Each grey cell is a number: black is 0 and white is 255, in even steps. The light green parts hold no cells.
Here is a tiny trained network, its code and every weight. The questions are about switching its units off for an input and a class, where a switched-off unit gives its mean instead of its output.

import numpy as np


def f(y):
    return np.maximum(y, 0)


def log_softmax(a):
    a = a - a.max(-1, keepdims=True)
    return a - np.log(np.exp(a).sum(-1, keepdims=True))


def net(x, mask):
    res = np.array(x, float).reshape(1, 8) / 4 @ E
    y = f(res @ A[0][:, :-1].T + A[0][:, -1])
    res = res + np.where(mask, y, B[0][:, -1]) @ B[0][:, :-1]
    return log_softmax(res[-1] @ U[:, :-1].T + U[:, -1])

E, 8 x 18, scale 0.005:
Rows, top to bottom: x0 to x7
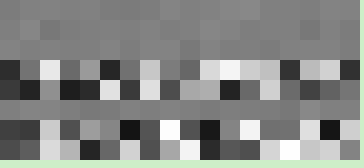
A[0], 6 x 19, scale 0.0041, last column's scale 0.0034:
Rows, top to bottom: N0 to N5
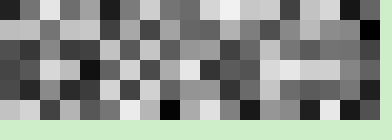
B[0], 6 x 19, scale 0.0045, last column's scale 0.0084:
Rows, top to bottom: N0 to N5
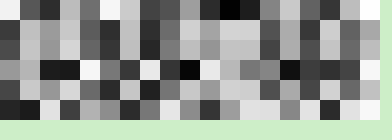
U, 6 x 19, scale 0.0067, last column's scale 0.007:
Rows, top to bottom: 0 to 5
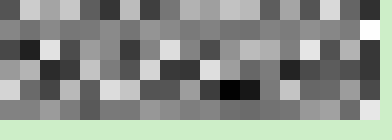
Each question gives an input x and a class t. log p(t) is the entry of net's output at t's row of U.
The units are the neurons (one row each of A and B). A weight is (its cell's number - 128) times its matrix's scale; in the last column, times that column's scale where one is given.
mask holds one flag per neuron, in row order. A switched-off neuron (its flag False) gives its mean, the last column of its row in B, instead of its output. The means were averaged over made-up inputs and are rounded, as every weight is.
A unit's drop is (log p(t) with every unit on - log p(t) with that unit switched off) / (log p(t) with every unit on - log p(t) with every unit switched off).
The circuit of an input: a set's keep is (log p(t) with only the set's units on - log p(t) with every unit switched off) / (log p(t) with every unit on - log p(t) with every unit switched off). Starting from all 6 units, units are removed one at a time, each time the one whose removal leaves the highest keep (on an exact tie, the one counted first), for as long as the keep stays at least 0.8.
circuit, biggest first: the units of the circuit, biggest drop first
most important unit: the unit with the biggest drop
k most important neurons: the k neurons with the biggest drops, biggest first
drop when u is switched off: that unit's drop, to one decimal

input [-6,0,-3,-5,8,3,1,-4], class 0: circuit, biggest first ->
[N4; N2]
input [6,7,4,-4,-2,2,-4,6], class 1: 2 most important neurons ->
[N5; N0]
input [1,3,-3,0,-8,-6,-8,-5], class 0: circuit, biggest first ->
[N1]
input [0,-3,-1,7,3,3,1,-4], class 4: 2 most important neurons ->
[N0; N3]
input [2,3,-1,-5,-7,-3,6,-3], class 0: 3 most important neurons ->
[N1; N5; N0]
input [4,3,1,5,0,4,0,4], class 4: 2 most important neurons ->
[N0; N5]
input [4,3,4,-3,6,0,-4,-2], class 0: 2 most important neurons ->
[N4; N2]
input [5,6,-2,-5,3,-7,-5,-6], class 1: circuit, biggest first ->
[N3; N5; N0]
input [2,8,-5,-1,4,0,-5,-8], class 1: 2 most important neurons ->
[N3; N5]
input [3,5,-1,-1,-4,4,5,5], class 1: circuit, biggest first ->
[N5; N3]
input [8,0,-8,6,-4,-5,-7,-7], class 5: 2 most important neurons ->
[N3; N5]
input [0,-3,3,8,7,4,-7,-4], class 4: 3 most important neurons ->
[N0; N3; N1]
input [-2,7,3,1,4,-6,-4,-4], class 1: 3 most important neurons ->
[N3; N5; N1]
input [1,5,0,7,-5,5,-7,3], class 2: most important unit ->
N5
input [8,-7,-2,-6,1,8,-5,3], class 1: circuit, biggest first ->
[N0; N5]
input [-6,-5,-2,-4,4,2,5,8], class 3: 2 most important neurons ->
[N3; N5]
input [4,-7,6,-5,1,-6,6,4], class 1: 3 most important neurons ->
[N5; N0; N3]
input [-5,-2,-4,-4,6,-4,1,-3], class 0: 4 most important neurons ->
[N4; N0; N2; N3]
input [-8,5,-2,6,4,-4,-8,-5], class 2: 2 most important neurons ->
[N5; N3]
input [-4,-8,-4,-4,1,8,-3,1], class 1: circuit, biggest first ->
[N0]
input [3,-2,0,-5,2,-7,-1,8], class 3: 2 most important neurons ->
[N3; N0]
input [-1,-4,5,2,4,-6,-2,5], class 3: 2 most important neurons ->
[N3; N1]
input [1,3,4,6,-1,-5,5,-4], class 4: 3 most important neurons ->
[N0; N5; N3]
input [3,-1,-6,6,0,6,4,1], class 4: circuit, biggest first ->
[N0; N5]
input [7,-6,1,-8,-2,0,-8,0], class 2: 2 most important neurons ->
[N5; N0]
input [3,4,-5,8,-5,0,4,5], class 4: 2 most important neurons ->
[N0; N5]
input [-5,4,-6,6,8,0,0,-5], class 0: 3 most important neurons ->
[N4; N2; N3]
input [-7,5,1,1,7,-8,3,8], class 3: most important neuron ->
[N3]
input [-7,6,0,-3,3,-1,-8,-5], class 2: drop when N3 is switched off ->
0.1
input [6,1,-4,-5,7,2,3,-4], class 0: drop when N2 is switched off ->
0.2
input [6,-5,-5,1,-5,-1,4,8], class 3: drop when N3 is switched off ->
0.8
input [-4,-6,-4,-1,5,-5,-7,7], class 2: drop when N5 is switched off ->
1.2
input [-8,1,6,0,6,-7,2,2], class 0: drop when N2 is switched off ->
0.2
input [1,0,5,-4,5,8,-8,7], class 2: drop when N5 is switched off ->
0.9
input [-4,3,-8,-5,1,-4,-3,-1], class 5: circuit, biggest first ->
[N0]
